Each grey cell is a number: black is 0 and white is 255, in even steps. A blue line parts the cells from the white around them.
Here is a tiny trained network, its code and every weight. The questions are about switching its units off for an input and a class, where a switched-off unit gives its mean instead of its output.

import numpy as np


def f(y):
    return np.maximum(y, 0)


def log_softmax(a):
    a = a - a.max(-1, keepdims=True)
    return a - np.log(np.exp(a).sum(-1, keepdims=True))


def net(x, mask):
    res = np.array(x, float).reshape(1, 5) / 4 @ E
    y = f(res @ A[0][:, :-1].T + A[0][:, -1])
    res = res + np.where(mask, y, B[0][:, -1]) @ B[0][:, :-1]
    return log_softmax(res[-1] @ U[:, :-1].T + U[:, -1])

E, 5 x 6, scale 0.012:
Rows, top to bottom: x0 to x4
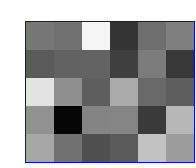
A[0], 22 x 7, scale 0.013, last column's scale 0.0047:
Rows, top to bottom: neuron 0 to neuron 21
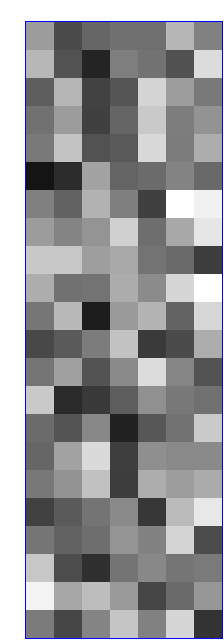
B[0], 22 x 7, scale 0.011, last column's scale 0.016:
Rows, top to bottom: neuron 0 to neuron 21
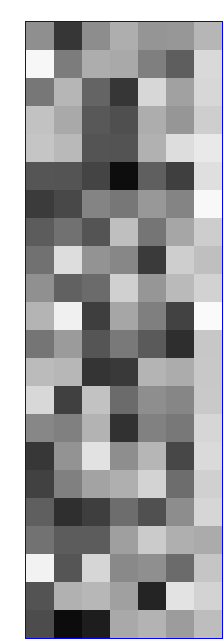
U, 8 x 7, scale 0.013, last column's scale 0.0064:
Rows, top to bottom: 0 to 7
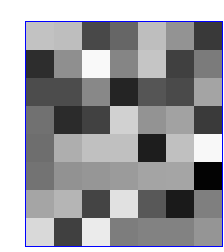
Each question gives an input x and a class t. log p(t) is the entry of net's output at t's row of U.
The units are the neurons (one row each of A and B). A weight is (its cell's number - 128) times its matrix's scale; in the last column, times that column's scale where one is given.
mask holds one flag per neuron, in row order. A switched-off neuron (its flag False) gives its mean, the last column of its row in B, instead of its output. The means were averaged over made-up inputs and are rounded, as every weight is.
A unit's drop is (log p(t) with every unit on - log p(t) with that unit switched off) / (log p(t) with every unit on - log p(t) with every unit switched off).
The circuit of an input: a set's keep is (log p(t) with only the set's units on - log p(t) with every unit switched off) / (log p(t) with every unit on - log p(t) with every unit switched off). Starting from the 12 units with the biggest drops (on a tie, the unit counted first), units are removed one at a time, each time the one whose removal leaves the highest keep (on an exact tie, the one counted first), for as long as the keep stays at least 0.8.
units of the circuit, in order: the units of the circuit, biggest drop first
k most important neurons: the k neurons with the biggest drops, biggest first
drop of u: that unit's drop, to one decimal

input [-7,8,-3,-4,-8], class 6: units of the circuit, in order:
(neuron 11)
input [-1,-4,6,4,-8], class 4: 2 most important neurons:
(neuron 20; neuron 8)
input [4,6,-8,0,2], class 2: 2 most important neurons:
(neuron 5; neuron 17)
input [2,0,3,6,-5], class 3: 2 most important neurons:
(neuron 21; neuron 7)
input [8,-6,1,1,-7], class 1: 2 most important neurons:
(neuron 15; neuron 6)
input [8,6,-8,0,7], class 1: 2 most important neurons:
(neuron 15; neuron 16)
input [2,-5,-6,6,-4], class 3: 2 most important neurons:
(neuron 21; neuron 18)
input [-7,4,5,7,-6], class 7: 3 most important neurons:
(neuron 1; neuron 19; neuron 13)
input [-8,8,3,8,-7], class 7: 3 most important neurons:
(neuron 13; neuron 19; neuron 1)
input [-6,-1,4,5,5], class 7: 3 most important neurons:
(neuron 19; neuron 13; neuron 1)
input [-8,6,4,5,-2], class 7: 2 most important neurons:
(neuron 13; neuron 19)
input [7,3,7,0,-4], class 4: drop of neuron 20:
0.4
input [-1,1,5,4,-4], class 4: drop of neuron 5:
0.1
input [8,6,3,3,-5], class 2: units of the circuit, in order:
(neuron 5)
